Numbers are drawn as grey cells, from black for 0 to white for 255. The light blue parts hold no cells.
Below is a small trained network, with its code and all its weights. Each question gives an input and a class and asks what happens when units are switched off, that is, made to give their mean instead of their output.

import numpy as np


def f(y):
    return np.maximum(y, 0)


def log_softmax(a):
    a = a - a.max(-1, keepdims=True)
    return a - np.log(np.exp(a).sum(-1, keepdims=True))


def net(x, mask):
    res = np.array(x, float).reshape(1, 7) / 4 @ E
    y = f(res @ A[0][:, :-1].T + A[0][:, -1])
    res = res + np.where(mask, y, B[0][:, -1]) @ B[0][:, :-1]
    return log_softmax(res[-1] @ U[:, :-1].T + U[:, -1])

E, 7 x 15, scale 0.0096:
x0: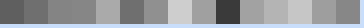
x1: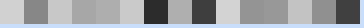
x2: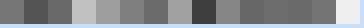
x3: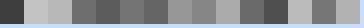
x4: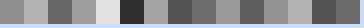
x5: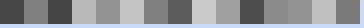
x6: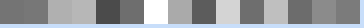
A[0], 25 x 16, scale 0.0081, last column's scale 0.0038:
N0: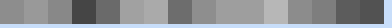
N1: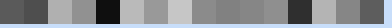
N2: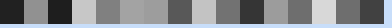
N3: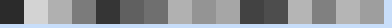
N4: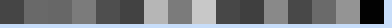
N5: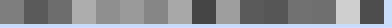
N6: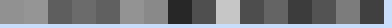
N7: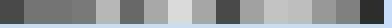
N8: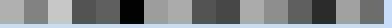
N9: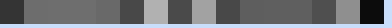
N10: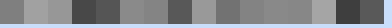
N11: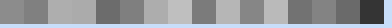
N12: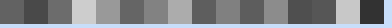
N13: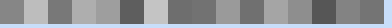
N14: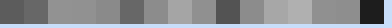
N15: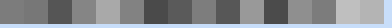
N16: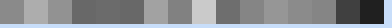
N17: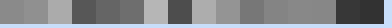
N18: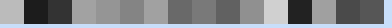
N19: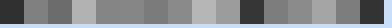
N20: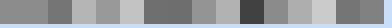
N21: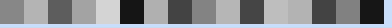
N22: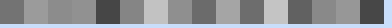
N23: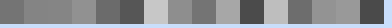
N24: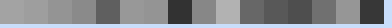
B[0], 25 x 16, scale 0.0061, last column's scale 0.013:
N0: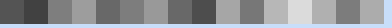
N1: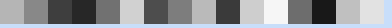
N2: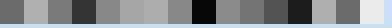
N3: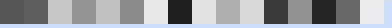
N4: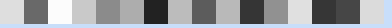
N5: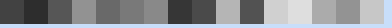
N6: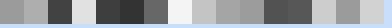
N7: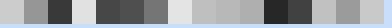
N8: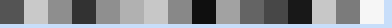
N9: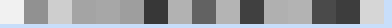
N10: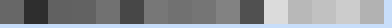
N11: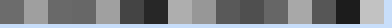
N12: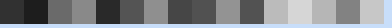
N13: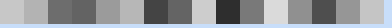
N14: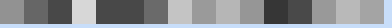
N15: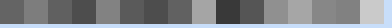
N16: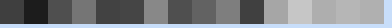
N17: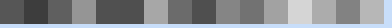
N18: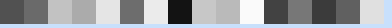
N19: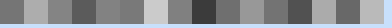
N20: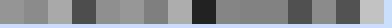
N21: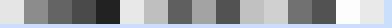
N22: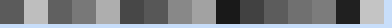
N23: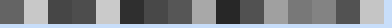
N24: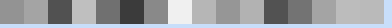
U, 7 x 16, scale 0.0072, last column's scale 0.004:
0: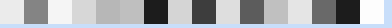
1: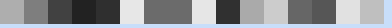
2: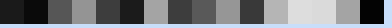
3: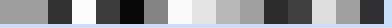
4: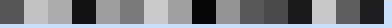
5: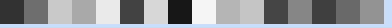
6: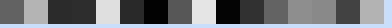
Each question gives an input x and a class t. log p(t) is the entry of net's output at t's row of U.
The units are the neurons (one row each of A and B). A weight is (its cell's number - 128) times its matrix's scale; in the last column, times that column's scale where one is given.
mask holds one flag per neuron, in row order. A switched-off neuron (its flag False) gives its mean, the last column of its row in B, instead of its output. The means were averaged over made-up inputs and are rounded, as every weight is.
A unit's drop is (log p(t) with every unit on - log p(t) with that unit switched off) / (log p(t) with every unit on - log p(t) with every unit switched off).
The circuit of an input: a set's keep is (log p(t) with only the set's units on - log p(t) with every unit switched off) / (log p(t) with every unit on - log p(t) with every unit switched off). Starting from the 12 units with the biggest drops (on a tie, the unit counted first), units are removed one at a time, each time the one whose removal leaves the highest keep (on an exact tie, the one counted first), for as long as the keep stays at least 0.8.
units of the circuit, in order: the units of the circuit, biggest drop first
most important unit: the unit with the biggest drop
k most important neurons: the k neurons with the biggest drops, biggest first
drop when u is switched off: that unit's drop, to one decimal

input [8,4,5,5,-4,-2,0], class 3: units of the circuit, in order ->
[N7]
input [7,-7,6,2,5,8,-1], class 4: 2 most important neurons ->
[N2, N19]
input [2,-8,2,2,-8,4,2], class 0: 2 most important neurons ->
[N4, N9]
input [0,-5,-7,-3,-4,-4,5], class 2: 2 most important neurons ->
[N16, N17]
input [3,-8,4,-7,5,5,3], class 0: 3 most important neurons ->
[N4, N9, N3]
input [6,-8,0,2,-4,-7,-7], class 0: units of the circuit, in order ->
[N4, N9]
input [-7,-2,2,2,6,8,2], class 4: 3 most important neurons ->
[N2, N20, N19]
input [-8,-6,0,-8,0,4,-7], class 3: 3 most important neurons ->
[N6, N3, N24]
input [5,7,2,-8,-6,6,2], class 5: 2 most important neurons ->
[N18, N4]
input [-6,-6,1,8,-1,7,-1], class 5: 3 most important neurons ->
[N3, N8, N7]
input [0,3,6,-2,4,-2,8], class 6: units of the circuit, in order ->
[N23, N22]
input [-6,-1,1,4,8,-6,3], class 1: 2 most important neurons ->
[N21, N13]
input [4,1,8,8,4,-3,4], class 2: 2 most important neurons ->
[N12, N5]
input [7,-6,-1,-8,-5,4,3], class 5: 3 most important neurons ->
[N18, N6, N24]
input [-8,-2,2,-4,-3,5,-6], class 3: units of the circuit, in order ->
[N6]
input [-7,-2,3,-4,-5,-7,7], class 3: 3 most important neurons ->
[N6, N24, N2]
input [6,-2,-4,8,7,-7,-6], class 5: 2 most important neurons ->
[N3, N1]
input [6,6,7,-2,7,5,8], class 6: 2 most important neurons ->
[N11, N23]
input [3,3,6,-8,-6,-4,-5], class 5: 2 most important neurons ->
[N18, N21]
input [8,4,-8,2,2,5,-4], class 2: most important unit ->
N16
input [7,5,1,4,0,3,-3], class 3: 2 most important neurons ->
[N7, N4]
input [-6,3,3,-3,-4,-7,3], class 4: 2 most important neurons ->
[N8, N7]
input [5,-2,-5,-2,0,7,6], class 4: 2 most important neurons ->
[N2, N19]
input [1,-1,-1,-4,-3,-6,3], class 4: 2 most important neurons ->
[N8, N3]
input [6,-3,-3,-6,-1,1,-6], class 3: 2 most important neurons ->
[N7, N3]
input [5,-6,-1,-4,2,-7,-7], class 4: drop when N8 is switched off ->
1.2
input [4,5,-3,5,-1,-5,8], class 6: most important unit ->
N11
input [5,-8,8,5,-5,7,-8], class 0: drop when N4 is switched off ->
0.7
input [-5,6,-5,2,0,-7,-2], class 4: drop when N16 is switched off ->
0.0
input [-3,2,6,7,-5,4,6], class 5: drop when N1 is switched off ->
0.1
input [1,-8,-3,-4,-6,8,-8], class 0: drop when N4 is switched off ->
0.7
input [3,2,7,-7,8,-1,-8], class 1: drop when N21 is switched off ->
1.0
